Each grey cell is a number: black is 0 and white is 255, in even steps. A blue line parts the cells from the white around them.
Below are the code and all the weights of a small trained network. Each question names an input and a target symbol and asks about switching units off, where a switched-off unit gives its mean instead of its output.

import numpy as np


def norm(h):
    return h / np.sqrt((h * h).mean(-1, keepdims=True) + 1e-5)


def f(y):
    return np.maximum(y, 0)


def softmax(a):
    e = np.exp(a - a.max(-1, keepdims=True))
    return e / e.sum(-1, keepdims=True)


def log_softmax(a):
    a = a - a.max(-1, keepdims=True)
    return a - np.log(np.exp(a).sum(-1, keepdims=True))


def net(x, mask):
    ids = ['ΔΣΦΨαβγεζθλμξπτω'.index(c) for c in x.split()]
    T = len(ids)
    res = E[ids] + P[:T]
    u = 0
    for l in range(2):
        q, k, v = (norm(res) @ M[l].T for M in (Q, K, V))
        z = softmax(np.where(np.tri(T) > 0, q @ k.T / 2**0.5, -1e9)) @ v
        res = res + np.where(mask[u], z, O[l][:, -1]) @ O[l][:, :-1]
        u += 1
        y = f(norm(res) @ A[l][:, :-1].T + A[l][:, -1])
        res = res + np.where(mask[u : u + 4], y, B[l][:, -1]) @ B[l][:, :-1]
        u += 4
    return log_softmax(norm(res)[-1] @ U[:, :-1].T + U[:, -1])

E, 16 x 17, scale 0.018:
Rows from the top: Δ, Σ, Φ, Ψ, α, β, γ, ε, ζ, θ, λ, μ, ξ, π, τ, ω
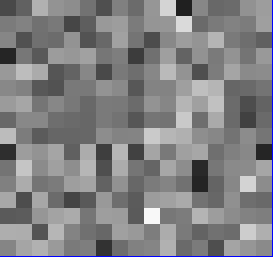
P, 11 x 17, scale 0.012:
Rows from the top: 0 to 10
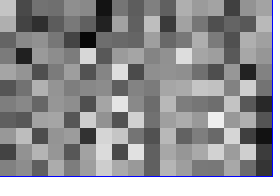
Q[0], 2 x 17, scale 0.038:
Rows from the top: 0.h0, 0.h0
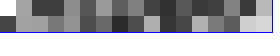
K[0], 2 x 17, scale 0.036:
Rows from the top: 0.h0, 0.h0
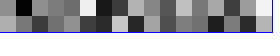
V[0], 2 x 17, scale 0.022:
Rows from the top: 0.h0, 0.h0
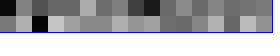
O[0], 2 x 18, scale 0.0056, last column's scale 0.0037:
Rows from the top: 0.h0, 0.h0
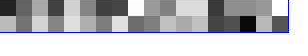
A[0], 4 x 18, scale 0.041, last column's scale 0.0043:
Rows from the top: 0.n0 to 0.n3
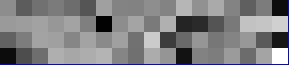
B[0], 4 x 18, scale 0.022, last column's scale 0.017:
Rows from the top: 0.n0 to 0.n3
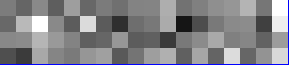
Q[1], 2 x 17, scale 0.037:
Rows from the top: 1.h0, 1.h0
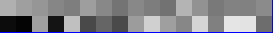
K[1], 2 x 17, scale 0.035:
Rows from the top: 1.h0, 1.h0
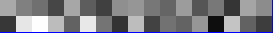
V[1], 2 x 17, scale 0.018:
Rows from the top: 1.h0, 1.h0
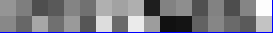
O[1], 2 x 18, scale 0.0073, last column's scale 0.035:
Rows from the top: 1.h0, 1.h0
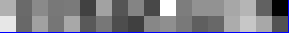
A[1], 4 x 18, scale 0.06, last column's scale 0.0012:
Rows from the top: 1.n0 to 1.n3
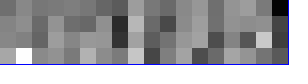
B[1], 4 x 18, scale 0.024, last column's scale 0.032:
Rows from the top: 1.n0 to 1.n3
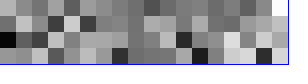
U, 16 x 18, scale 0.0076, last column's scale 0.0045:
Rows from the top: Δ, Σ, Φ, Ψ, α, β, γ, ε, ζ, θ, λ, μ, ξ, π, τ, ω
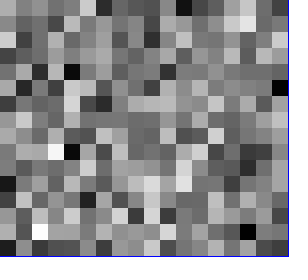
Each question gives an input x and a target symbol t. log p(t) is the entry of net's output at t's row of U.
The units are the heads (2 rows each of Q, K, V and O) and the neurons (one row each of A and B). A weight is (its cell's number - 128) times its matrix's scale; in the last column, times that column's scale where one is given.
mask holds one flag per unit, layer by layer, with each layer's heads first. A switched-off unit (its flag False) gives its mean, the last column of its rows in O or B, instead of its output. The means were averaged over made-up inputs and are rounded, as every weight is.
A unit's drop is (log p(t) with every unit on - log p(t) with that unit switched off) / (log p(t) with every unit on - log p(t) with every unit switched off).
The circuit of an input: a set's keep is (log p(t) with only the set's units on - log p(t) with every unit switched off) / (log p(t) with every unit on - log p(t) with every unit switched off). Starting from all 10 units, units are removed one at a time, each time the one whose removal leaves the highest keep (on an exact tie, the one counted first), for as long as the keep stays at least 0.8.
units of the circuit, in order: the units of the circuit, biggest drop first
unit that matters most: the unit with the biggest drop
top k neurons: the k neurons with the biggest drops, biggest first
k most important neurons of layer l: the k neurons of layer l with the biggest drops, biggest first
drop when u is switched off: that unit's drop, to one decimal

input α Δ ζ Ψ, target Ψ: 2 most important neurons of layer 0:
(0.n3; 0.n1)
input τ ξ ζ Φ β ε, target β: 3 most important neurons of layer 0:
(0.n0; 0.n1; 0.n3)
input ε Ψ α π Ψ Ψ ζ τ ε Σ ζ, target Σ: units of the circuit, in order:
(0.n0; 0.n1)
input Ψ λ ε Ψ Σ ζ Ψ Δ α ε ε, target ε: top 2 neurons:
(0.n1; 1.n1)
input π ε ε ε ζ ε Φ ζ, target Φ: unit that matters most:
0.n1
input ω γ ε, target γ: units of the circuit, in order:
(1.n0; 0.h0; 0.n0; 1.n3)
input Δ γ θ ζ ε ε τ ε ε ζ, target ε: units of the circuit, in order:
(0.h0; 0.n1; 1.n1; 1.n0)
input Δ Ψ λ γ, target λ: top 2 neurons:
(0.n3; 0.n0)
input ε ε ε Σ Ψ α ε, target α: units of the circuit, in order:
(0.h0; 0.n1; 1.n3; 1.n2)
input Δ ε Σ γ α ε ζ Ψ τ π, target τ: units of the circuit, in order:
(0.h0; 1.n3)
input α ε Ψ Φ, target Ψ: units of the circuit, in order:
(0.h0; 1.n2; 0.n1)
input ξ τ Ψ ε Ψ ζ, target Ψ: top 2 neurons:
(1.n2; 0.n1)
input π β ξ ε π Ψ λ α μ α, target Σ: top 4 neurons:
(1.n3; 0.n3; 0.n0; 1.n0)
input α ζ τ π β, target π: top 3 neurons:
(0.n0; 1.n0; 0.n1)
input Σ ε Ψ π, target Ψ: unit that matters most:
0.h0
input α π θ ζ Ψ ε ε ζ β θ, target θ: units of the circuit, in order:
(0.n2; 1.n3)
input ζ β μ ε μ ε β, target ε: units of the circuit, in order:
(0.h0; 1.n1; 0.n1; 1.n0)
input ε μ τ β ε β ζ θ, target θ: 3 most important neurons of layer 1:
(1.n3; 1.n1; 1.n2)
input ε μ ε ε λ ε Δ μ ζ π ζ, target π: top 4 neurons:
(0.n0; 0.n1; 1.n0; 1.n3)
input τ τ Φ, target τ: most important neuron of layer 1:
(1.n3)
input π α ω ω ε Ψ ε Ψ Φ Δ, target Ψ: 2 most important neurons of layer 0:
(0.n3; 0.n0)
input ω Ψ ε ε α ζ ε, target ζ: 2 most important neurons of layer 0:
(0.n1; 0.n3)
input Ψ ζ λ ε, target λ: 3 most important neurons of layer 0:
(0.n3; 0.n0; 0.n1)
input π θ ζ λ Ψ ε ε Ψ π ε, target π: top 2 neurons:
(0.n0; 1.n0)
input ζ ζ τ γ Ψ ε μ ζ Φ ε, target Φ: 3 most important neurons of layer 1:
(1.n1; 1.n0; 1.n2)
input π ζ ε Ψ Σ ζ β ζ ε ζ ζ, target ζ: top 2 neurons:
(0.n1; 1.n3)
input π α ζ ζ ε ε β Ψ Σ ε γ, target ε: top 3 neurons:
(0.n1; 1.n1; 1.n0)
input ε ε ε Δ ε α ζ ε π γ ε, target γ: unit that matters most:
1.n0
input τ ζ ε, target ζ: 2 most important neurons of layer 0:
(0.n3; 0.n1)
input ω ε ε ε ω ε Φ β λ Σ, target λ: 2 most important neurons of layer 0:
(0.n1; 0.n0)
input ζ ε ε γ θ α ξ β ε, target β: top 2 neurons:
(0.n0; 0.n1)
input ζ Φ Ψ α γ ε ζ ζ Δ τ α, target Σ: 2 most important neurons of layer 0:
(0.n3; 0.n1)
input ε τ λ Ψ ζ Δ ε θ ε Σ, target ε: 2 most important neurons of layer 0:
(0.n1; 0.n3)
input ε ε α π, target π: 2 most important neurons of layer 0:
(0.n2; 0.n1)
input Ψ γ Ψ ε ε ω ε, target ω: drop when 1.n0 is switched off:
0.7
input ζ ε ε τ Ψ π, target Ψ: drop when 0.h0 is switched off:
0.5
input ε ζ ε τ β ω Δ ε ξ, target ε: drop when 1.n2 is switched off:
0.0
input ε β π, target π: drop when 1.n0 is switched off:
0.1
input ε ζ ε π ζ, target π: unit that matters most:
0.n0
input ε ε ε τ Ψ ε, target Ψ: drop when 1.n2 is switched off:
0.9
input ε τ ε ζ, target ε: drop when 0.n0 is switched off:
0.0
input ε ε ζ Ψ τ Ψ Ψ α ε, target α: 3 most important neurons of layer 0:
(0.n1; 0.n0; 0.n3)
